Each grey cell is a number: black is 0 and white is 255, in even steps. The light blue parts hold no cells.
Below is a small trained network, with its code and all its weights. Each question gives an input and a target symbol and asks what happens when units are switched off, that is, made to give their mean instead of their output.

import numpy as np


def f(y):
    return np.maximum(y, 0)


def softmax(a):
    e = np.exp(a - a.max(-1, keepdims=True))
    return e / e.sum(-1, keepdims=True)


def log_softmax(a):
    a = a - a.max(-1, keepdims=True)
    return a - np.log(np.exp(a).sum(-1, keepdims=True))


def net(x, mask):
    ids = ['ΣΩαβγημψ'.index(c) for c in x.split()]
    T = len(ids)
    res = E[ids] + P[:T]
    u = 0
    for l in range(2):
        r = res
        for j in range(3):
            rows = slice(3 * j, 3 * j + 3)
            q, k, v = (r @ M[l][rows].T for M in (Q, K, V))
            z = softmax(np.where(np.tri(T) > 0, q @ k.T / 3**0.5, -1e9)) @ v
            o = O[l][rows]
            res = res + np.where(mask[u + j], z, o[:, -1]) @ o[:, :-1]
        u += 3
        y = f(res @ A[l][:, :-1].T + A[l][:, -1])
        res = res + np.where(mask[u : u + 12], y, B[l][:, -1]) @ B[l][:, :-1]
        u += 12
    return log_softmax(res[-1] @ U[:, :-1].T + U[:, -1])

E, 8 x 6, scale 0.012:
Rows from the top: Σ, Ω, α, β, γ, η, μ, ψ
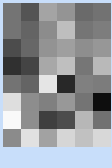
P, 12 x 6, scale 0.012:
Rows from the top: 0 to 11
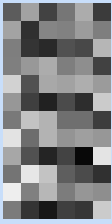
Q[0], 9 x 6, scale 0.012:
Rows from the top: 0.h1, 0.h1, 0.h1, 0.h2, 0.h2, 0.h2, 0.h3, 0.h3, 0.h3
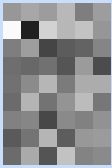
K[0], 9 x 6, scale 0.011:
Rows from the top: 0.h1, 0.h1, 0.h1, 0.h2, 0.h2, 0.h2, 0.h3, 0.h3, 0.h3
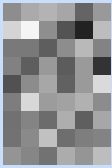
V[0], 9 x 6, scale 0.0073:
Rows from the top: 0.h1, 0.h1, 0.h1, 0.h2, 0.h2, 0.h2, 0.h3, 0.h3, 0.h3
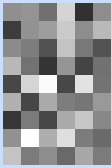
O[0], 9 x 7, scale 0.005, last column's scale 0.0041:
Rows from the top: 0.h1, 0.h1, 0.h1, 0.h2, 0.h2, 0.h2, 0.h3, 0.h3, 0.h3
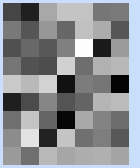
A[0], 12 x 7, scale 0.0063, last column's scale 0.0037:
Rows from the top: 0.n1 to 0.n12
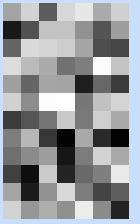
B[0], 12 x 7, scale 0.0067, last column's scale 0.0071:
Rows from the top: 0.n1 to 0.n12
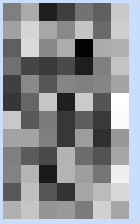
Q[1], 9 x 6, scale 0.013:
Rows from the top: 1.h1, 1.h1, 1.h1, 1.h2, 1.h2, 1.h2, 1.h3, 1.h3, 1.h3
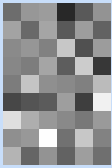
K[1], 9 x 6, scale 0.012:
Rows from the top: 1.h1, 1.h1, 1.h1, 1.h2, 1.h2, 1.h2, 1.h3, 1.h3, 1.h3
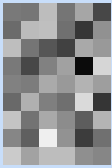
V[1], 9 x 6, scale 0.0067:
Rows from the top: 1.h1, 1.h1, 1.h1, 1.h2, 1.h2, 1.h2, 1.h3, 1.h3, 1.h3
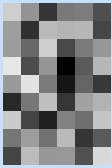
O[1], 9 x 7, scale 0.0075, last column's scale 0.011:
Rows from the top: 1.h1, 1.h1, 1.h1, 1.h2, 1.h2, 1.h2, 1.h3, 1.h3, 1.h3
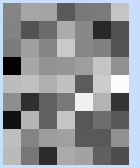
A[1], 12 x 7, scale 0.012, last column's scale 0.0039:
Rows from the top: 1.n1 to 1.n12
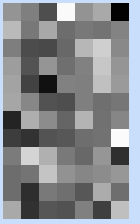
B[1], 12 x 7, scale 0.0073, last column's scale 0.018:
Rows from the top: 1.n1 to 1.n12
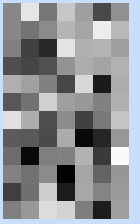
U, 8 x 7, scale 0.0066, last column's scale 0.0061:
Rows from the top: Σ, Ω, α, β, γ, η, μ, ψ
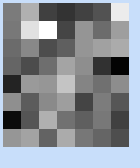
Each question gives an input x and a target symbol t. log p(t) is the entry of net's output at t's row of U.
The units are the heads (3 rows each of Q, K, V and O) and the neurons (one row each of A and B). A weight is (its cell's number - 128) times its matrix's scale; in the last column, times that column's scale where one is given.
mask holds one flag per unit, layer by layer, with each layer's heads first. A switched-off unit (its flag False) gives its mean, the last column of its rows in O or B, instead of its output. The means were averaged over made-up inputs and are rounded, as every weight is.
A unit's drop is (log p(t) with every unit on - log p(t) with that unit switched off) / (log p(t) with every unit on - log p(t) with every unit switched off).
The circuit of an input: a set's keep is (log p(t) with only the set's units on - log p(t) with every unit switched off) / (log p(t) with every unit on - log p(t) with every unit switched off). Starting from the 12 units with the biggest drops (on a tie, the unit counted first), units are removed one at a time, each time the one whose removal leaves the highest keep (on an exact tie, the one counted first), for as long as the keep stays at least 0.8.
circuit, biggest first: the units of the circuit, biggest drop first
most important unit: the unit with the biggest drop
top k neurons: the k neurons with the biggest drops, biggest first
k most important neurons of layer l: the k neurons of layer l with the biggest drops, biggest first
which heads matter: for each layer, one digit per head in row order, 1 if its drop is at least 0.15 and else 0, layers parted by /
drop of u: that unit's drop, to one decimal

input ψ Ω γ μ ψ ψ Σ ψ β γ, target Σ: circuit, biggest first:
(1.h2, 1.n7)
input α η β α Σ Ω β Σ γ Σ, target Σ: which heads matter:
000 / 010
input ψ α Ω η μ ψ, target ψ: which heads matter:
011 / 011
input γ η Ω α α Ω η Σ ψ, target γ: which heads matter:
110 / 111
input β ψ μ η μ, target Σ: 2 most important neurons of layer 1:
(1.n7, 1.n2)
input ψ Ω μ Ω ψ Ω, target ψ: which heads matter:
011 / 011
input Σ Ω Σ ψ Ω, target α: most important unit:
1.h1
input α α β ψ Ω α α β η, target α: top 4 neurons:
(0.n8, 0.n1, 0.n7, 1.n4)
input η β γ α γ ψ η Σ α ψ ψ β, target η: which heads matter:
101 / 011
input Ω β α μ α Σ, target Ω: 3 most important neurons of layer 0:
(0.n1, 0.n7, 0.n6)
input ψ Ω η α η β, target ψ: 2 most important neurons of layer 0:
(0.n1, 0.n3)
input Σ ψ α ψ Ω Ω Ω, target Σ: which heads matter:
001 / 010
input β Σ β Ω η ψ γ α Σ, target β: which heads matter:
101 / 010
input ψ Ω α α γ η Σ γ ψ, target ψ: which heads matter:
011 / 111
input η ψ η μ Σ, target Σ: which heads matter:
000 / 011
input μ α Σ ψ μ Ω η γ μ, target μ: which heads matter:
000 / 001
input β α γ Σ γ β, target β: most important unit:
0.n7
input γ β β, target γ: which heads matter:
110 / 011
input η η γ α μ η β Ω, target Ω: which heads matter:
100 / 011
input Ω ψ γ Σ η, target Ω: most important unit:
0.n10
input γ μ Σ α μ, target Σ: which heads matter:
100 / 011
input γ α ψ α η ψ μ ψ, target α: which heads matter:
110 / 010
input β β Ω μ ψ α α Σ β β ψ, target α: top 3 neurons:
(0.n12, 0.n7, 0.n6)
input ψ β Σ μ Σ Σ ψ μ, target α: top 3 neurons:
(0.n12, 0.n7, 0.n3)
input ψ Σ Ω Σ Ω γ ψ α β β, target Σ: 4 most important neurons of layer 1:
(1.n7, 1.n6, 1.n2, 1.n12)
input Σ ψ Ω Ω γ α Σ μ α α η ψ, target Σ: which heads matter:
010 / 001
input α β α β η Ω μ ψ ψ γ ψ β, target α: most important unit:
0.h3
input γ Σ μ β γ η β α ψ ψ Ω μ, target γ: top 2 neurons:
(0.n8, 1.n1)
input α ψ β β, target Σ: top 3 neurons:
(0.n7, 0.n6, 1.n7)
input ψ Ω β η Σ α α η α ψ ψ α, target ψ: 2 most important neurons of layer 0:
(0.n1, 0.n3)
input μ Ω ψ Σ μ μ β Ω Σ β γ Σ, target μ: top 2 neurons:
(1.n9, 0.n8)
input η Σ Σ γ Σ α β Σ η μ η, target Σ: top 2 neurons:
(0.n7, 0.n2)
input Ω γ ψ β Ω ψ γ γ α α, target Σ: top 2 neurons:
(1.n7, 1.n6)
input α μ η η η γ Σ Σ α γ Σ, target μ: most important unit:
0.h1
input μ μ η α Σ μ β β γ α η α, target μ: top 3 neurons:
(1.n9, 0.n8, 1.n7)
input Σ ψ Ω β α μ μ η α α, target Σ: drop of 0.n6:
0.2
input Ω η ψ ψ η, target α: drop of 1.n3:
0.1
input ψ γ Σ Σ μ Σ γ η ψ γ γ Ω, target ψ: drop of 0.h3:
0.3
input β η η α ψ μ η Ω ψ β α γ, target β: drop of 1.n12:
0.2
